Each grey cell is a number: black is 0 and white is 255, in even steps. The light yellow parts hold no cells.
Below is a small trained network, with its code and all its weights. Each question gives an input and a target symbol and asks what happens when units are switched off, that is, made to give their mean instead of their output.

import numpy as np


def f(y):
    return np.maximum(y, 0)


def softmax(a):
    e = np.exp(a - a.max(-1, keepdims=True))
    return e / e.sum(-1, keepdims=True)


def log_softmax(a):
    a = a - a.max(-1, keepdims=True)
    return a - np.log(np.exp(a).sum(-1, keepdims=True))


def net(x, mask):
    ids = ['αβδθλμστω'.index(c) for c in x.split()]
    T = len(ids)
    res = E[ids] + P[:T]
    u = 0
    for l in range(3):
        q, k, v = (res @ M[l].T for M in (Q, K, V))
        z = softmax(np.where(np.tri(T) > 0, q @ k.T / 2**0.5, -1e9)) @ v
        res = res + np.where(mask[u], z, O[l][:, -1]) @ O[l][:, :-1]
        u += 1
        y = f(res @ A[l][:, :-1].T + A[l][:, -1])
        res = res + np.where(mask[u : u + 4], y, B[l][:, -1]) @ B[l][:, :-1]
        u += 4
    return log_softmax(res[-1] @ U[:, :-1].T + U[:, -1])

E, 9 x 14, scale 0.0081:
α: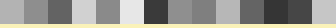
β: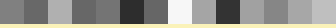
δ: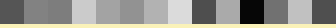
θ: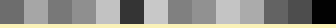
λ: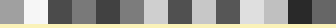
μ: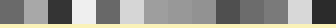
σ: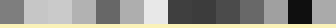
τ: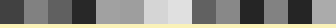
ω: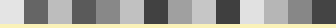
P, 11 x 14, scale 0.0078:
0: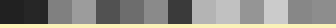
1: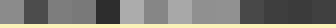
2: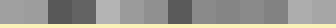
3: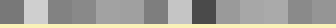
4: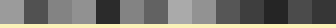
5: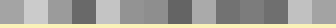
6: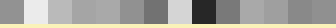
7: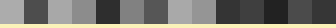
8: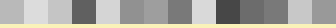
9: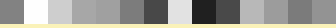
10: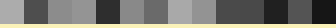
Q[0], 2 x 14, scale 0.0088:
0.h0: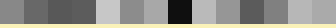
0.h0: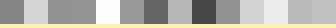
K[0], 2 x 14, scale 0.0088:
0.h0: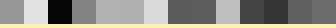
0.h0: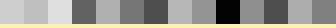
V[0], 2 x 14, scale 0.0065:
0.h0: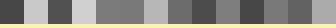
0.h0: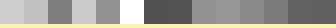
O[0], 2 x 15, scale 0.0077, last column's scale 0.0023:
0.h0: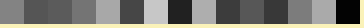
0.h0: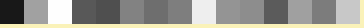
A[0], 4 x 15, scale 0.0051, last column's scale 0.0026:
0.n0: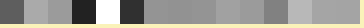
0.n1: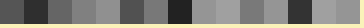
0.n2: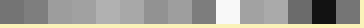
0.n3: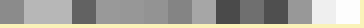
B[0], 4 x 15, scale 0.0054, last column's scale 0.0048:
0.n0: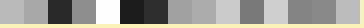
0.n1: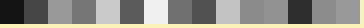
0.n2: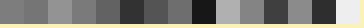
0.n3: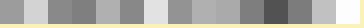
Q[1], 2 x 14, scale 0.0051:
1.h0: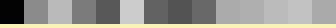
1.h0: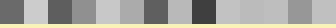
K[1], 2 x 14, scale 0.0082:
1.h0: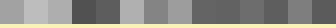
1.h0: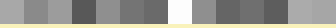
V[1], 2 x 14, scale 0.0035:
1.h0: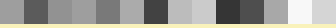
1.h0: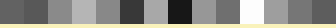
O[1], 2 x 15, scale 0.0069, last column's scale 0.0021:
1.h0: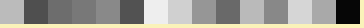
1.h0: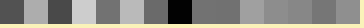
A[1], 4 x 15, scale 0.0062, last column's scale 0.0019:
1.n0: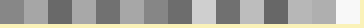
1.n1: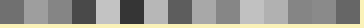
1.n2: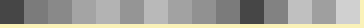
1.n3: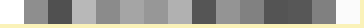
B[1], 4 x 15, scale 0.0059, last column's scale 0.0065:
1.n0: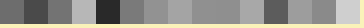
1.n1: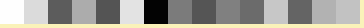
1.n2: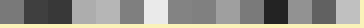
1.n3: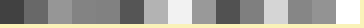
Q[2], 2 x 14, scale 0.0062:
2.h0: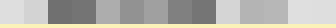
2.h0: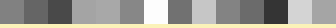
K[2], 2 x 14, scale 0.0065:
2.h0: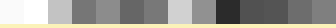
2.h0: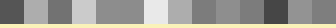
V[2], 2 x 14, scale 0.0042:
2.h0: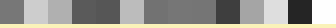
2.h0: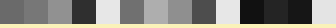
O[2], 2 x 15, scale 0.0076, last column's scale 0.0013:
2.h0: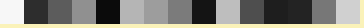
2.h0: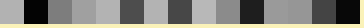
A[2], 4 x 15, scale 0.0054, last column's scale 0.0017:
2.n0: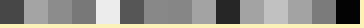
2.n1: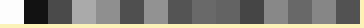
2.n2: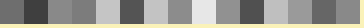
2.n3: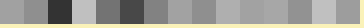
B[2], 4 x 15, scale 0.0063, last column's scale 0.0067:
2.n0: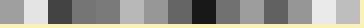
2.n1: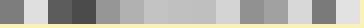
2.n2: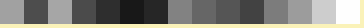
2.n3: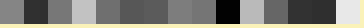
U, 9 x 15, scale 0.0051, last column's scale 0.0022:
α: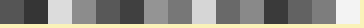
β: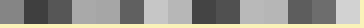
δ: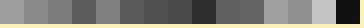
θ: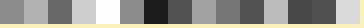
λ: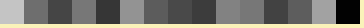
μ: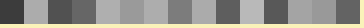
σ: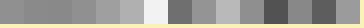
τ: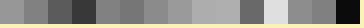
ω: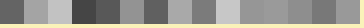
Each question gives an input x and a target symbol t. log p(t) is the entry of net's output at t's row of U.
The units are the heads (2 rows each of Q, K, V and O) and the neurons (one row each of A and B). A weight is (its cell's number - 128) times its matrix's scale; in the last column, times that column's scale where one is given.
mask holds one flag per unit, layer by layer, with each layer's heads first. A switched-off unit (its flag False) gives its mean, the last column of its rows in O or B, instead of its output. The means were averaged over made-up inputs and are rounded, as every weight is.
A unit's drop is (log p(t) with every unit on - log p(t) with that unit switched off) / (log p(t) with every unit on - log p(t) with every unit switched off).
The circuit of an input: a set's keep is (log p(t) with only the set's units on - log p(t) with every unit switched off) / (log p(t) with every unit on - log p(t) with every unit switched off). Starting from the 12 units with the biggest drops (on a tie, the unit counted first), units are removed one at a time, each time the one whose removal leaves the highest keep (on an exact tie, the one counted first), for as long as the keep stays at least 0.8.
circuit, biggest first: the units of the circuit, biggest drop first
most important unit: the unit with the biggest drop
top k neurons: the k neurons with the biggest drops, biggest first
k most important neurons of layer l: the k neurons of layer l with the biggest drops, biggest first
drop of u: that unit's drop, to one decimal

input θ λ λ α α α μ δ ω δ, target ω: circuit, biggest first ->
(0.h0)
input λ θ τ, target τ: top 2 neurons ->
(2.n1; 2.n2)
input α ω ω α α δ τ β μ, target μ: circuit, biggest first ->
(2.h0; 2.n0; 1.n2; 0.h0)
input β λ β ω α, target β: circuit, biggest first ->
(0.h0; 1.n3)
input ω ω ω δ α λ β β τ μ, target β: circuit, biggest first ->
(0.h0; 1.h0; 1.n3)
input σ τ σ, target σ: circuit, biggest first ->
(2.h0; 2.n1; 0.h0; 0.n3)
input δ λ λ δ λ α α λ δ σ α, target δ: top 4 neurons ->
(2.n2; 2.n0; 1.n2; 1.n3)
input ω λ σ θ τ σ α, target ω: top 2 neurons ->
(0.n2; 1.n2)
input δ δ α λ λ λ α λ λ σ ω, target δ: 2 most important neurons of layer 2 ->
(2.n2; 2.n0)
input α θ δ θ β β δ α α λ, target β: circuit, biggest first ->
(0.h0; 1.n3; 2.n3)
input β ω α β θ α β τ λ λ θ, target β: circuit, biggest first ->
(0.h0; 1.n3)
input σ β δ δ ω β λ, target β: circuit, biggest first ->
(1.h0; 0.h0; 2.n3)
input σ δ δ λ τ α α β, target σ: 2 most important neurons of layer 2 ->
(2.n1; 2.n2)
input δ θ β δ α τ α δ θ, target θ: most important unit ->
1.n1
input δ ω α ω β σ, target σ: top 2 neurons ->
(1.n1; 0.n3)
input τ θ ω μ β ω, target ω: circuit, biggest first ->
(0.h0; 2.h0)
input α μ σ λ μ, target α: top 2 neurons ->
(0.n1; 1.n1)
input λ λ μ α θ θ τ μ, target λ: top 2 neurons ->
(0.n1; 0.n3)
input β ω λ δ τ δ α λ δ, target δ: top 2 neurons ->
(2.n2; 2.n0)
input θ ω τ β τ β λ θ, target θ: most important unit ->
1.h0
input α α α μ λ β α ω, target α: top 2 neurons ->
(0.n1; 1.n1)
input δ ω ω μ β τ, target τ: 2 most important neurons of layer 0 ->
(0.n3; 0.n0)
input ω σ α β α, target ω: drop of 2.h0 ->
0.3
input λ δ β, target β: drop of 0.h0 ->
0.2
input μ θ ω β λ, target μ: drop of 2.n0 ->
0.1
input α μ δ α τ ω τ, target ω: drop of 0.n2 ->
0.1
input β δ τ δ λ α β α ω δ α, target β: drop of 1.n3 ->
0.4
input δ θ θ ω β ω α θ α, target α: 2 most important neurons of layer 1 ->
(1.n2; 1.n0)
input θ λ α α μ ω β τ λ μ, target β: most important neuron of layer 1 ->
(1.n3)
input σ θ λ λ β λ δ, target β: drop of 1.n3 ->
0.3
